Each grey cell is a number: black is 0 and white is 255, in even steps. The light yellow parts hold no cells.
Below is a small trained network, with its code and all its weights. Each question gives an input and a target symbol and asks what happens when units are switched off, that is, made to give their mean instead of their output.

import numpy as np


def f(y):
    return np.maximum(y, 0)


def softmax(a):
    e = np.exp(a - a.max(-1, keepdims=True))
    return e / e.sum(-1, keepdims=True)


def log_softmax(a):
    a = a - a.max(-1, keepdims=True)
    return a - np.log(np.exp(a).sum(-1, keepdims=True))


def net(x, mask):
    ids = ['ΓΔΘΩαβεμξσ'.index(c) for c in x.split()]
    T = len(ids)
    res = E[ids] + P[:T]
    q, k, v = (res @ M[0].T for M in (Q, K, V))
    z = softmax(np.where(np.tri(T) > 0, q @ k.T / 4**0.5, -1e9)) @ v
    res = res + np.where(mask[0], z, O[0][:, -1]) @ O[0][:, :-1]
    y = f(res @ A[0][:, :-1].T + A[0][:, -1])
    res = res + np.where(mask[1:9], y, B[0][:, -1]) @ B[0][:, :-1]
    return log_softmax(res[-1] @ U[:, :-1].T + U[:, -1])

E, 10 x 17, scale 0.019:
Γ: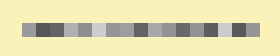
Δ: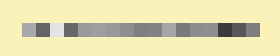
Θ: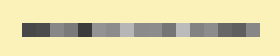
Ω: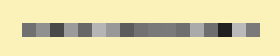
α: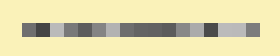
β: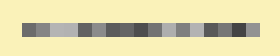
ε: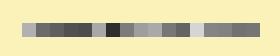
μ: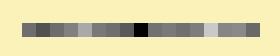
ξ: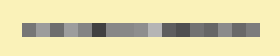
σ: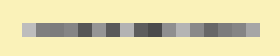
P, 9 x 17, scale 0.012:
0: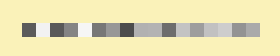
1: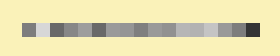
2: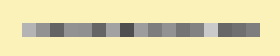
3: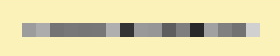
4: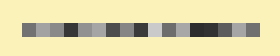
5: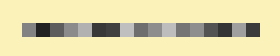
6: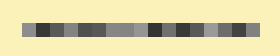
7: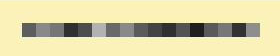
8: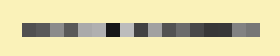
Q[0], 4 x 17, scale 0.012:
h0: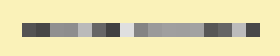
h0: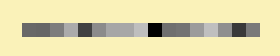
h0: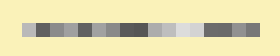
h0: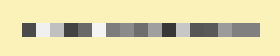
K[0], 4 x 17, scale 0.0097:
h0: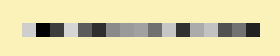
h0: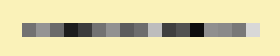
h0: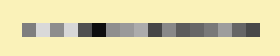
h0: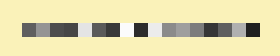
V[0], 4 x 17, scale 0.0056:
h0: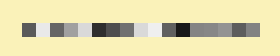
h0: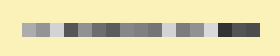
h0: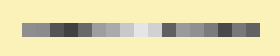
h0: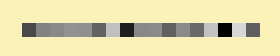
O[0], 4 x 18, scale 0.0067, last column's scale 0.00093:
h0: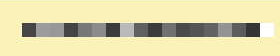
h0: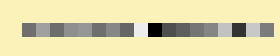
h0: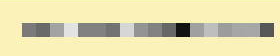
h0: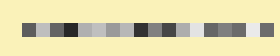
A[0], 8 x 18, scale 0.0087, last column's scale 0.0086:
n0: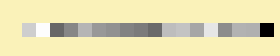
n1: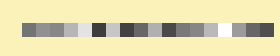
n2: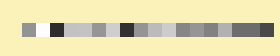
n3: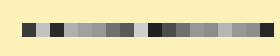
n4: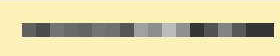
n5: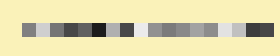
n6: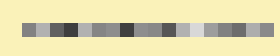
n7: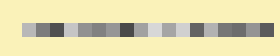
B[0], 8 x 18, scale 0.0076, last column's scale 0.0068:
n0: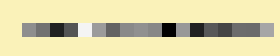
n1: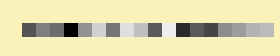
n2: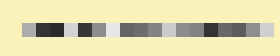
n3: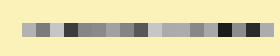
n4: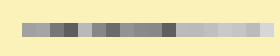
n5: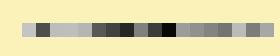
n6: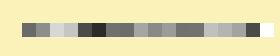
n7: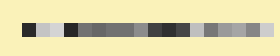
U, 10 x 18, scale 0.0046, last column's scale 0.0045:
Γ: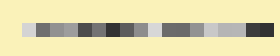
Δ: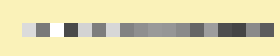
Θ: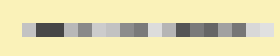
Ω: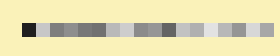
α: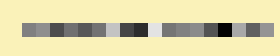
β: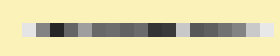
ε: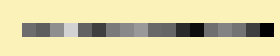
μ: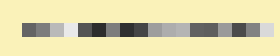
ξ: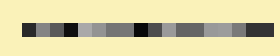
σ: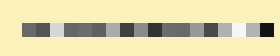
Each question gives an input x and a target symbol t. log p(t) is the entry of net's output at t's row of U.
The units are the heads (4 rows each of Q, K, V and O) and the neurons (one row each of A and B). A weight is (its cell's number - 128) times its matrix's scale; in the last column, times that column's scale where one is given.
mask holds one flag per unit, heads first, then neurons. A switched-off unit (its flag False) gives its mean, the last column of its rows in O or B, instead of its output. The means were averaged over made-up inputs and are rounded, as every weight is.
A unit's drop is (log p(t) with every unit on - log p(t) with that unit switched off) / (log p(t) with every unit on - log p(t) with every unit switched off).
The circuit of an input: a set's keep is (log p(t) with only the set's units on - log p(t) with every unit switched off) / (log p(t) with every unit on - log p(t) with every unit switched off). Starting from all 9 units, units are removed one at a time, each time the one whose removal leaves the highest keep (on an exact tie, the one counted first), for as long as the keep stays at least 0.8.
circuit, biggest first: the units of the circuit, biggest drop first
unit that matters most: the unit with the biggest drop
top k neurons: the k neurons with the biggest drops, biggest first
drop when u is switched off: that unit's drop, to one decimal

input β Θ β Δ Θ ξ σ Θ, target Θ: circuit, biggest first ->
[h0 n7]
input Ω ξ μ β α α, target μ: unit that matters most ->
n6
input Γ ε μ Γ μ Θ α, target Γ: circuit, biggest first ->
[h0 n4]
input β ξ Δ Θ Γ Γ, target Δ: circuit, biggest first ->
[n3 h0]
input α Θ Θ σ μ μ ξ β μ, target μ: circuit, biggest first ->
[h0 n6 n1]
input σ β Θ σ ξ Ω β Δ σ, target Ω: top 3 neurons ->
[n6 n2 n5]
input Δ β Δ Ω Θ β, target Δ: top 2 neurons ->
[n3 n2]
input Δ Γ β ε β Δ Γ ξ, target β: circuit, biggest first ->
[h0 n6 n4]
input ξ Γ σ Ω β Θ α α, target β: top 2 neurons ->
[n6 n7]
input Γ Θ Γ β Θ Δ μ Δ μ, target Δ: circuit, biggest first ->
[h0 n3]
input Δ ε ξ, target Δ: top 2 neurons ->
[n3 n1]
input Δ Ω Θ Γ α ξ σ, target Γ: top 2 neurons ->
[n4 n2]
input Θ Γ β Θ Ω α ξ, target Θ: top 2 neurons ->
[n6 n1]
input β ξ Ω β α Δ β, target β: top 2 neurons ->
[n6 n4]
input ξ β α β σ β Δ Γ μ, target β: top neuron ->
[n6]
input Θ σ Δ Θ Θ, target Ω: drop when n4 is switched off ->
0.4
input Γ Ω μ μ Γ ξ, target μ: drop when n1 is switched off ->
0.1
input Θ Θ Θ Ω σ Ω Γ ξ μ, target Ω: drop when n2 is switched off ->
0.1
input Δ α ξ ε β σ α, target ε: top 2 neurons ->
[n4 n7]
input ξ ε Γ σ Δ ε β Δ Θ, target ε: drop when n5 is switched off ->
0.0
